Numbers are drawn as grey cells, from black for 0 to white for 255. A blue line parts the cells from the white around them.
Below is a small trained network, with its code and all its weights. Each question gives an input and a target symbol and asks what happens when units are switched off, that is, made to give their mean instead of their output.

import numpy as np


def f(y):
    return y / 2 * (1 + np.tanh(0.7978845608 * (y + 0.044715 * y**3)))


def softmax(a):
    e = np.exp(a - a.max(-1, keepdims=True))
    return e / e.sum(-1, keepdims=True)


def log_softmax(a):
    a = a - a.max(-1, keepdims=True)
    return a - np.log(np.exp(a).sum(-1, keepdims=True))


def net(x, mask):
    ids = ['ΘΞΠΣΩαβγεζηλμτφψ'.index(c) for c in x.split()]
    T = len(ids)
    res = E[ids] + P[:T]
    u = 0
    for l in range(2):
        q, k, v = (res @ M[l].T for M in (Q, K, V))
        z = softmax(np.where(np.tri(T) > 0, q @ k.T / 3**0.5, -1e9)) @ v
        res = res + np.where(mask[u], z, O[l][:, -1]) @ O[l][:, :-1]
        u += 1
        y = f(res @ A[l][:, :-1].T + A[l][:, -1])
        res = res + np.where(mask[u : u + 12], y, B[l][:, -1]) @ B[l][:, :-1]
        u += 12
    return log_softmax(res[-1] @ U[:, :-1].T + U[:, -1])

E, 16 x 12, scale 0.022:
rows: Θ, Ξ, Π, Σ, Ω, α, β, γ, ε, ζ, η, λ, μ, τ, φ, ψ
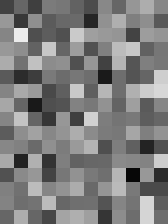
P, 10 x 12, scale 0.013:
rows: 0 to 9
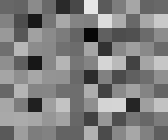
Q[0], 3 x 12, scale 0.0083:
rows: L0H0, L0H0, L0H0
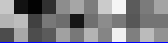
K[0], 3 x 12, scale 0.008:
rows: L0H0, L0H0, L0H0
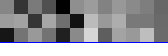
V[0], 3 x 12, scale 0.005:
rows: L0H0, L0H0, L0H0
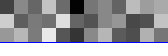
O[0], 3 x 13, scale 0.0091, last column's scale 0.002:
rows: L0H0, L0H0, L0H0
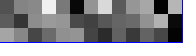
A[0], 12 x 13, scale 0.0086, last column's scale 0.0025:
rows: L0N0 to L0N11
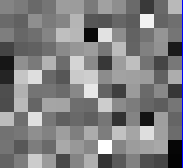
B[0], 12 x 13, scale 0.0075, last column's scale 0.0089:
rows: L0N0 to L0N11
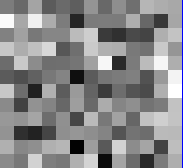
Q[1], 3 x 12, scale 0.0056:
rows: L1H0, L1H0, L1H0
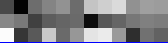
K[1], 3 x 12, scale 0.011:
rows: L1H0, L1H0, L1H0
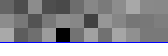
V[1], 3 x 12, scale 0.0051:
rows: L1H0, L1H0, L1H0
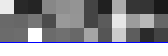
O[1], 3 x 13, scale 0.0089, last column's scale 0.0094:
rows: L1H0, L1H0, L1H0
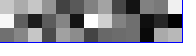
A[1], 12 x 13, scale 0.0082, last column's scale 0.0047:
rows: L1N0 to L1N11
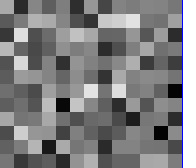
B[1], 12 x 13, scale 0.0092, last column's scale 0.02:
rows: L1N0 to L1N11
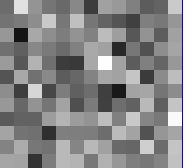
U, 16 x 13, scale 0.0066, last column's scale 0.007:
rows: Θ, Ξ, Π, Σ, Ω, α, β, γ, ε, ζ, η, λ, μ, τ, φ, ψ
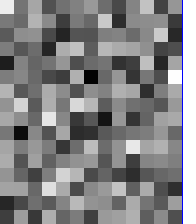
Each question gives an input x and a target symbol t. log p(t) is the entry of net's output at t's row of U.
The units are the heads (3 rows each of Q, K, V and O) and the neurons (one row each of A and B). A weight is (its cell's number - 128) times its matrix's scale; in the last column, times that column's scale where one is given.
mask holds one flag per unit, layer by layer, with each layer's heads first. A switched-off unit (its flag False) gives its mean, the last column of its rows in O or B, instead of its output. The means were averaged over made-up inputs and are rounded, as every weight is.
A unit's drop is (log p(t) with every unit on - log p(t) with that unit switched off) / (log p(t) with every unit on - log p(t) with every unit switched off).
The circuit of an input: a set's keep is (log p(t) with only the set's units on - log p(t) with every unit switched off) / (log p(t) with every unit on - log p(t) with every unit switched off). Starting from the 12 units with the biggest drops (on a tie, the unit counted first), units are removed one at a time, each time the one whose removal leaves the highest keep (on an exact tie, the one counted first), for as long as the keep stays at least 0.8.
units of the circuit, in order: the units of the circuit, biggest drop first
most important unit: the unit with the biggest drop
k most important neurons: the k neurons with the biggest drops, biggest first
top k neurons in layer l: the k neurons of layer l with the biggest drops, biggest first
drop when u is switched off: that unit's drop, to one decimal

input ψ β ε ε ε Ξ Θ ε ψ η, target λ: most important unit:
L0N11
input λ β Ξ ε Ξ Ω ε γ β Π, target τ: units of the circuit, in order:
(L1N11, L1H0, L0N5, L0N11)
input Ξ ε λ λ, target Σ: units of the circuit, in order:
(L1H0, L0N6, L1N0, L1N10)
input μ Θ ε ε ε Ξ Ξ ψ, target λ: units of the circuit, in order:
(L0N3, L1H0, L0H0, L1N2)
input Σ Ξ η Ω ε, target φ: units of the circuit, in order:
(L1H0, L0N4, L1N6)
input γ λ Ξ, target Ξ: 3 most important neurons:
(L0N1, L0N2, L1N7)
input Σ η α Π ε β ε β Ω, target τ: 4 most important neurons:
(L1N10, L0N8, L0N4, L0N6)
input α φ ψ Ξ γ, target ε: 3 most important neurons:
(L0N10, L1N8, L1N1)
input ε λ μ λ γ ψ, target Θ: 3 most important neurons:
(L0N1, L0N6, L1N5)
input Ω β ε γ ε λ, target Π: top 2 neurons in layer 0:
(L0N8, L0N6)
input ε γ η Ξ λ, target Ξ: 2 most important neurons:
(L0N6, L1N8)
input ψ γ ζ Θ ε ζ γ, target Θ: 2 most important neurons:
(L1N7, L1N8)
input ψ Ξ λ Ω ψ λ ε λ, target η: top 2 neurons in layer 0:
(L0N4, L0N10)
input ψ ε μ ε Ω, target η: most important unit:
L0N4
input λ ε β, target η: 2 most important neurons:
(L0N2, L0N1)
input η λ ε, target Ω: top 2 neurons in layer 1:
(L1N10, L1N9)
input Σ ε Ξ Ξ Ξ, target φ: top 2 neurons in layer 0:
(L0N4, L0N2)
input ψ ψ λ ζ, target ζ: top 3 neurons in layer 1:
(L1N7, L1N2, L1N8)
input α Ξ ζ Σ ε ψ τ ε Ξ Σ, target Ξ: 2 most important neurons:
(L0N4, L1N4)
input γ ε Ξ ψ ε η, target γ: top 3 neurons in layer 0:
(L0N11, L0N8, L0N4)
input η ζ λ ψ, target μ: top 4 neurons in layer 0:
(L0N9, L0N6, L0N5, L0N10)
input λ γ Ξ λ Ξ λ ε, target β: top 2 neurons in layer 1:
(L1N8, L1N9)
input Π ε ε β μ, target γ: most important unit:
L0H0
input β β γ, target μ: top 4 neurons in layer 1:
(L1N11, L1N5, L1N3, L1N4)
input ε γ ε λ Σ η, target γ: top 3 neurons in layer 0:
(L0N11, L0N8, L0N5)
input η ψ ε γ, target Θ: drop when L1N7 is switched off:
0.3
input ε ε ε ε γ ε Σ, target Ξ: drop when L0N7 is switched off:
0.0
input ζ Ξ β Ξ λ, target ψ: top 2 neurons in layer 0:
(L0N4, L0N10)
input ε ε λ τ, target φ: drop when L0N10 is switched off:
0.1
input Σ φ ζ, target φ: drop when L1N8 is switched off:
-0.1
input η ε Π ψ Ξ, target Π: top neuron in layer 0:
(L0N4)
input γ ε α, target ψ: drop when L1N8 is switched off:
0.2
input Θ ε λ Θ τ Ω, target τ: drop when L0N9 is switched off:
0.2
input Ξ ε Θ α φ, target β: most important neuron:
(L0N9)
